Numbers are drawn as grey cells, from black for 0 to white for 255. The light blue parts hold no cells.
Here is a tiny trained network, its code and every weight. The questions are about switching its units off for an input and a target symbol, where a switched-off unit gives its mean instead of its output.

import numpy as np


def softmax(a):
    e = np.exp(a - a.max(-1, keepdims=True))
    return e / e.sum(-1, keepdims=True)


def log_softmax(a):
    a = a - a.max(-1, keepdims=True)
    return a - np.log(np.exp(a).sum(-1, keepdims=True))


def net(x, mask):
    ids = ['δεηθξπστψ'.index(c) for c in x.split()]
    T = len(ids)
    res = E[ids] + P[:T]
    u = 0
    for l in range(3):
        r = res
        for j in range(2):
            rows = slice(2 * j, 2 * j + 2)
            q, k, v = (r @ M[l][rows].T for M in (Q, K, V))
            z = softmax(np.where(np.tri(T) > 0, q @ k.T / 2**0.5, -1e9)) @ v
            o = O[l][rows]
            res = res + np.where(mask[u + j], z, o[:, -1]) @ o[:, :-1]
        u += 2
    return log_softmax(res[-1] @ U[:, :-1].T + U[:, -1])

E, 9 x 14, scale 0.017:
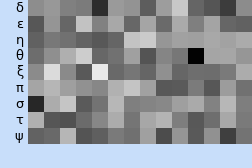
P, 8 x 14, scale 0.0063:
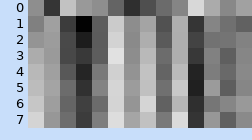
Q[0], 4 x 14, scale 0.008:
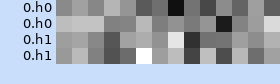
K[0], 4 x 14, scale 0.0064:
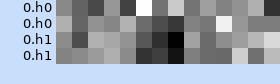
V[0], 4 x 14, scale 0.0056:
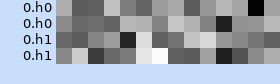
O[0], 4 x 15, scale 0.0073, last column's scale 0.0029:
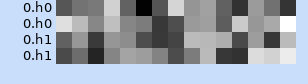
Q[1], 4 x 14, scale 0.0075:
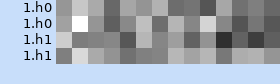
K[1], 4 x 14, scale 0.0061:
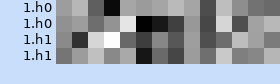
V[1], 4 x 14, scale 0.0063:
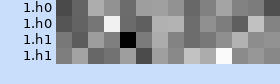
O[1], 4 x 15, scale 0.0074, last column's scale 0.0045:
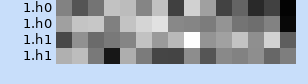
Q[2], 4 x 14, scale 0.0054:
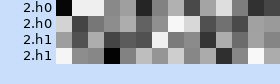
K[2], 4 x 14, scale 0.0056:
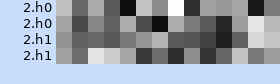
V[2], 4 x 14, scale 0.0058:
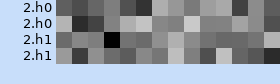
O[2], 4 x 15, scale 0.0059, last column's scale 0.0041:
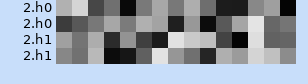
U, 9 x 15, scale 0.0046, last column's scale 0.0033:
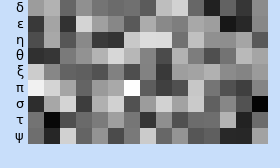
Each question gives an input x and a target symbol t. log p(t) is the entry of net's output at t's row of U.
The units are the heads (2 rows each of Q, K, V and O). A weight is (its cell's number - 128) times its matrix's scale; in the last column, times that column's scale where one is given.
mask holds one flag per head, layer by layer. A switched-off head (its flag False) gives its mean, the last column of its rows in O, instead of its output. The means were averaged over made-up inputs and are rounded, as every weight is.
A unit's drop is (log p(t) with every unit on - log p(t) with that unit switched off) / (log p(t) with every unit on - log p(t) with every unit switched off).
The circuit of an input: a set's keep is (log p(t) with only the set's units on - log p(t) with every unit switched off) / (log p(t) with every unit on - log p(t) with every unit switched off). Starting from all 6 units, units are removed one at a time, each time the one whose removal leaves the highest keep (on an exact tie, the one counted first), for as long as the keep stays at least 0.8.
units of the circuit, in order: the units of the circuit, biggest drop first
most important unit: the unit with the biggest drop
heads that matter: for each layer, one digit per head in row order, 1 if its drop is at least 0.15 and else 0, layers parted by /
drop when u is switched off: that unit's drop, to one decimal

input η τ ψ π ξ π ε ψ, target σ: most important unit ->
1.h1
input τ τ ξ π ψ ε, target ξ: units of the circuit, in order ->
1.h0, 0.h0
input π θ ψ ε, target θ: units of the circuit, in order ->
0.h1, 1.h1
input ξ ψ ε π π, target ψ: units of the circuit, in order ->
0.h1, 2.h1, 2.h0
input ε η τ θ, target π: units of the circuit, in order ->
1.h0, 0.h1, 2.h1
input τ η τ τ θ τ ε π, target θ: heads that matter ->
01 / 00 / 00
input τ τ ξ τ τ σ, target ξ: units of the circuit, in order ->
1.h0, 0.h0
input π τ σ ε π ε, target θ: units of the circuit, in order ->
0.h1, 1.h0, 1.h1
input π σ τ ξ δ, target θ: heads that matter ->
01 / 01 / 00
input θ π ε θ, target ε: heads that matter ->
00 / 00 / 01
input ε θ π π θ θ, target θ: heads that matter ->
01 / 10 / 00
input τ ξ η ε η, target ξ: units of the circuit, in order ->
0.h0, 1.h0
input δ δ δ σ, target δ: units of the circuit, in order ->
0.h1, 2.h0, 0.h0
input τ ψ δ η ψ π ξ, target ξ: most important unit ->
1.h0
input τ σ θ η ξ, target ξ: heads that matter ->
11 / 10 / 00
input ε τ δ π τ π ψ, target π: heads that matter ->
11 / 10 / 01
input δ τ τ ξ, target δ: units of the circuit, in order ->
2.h0, 0.h0, 0.h1
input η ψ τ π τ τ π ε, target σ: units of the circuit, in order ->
1.h1, 2.h1, 0.h1
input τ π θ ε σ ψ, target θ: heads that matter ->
01 / 01 / 00
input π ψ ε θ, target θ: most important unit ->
0.h1
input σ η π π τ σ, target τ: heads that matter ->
11 / 10 / 10
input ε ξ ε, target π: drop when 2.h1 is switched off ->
0.5
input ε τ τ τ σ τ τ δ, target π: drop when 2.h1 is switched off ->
0.4
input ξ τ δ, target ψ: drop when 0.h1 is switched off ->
0.8
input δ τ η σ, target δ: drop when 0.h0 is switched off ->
0.2
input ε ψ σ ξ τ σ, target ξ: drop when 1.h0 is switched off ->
0.2
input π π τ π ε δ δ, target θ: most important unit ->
1.h0
